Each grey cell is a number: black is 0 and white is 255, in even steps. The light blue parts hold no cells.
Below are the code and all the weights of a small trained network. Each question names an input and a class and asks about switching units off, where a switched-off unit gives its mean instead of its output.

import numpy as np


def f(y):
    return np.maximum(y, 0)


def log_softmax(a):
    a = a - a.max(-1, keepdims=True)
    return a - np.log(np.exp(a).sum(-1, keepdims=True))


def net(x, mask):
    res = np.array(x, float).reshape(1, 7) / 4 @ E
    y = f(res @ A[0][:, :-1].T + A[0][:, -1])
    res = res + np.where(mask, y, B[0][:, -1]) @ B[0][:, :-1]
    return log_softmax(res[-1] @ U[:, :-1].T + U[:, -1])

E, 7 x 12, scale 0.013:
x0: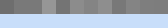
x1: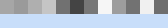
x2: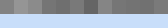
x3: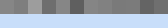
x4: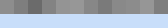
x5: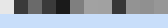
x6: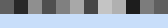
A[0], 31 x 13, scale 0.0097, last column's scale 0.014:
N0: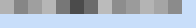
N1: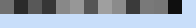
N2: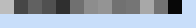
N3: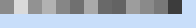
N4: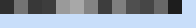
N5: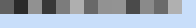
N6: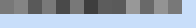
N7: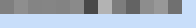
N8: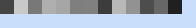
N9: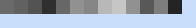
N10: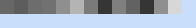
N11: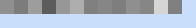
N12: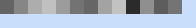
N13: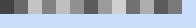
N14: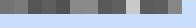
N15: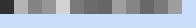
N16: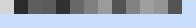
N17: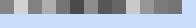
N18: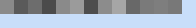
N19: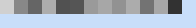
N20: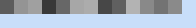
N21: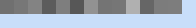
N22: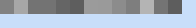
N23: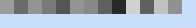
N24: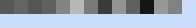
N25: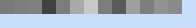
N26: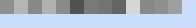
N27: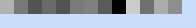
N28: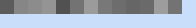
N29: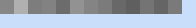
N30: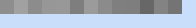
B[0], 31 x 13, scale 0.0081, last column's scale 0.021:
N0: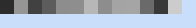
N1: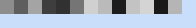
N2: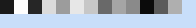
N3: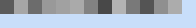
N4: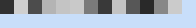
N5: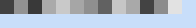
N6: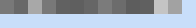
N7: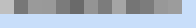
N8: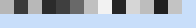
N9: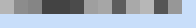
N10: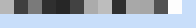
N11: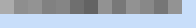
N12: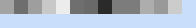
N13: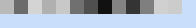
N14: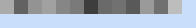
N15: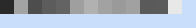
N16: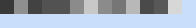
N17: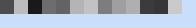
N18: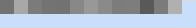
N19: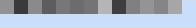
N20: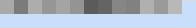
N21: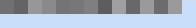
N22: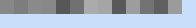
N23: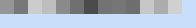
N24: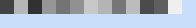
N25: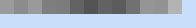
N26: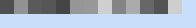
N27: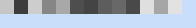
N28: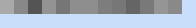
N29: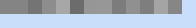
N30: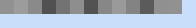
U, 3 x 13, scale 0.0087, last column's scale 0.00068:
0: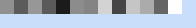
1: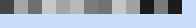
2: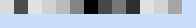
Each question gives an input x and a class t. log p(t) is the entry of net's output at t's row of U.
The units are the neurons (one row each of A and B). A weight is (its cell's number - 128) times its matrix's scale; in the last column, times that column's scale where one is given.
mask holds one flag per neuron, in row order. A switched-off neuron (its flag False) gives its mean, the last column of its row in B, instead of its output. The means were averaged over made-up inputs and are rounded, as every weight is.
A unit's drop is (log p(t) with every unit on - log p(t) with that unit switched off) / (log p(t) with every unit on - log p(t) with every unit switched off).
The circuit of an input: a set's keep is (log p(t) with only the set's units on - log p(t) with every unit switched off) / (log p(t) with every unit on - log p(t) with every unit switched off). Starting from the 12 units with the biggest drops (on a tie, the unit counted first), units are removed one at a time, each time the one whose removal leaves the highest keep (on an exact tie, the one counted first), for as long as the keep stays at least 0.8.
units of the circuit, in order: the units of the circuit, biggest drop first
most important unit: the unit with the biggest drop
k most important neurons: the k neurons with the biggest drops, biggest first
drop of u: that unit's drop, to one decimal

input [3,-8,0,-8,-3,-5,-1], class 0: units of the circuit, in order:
(N10)
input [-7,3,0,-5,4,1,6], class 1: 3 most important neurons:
(N27, N5, N23)
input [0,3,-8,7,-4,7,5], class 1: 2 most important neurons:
(N2, N10)
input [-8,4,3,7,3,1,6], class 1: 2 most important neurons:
(N27, N5)
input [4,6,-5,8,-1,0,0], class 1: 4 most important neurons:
(N10, N27, N0, N8)
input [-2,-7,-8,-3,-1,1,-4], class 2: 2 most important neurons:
(N27, N23)
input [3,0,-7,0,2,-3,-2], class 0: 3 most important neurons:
(N4, N5, N2)
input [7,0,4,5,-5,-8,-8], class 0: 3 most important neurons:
(N8, N4, N5)
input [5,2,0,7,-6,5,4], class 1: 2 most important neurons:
(N10, N2)
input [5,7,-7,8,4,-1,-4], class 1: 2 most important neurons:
(N10, N8)
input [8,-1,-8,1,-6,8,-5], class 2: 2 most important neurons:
(N27, N23)
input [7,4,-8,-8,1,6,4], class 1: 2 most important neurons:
(N2, N10)
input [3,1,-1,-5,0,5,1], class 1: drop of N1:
0.3
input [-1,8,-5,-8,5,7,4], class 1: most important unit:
N2
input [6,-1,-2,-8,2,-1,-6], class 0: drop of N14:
0.0
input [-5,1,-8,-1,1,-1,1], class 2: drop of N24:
0.4
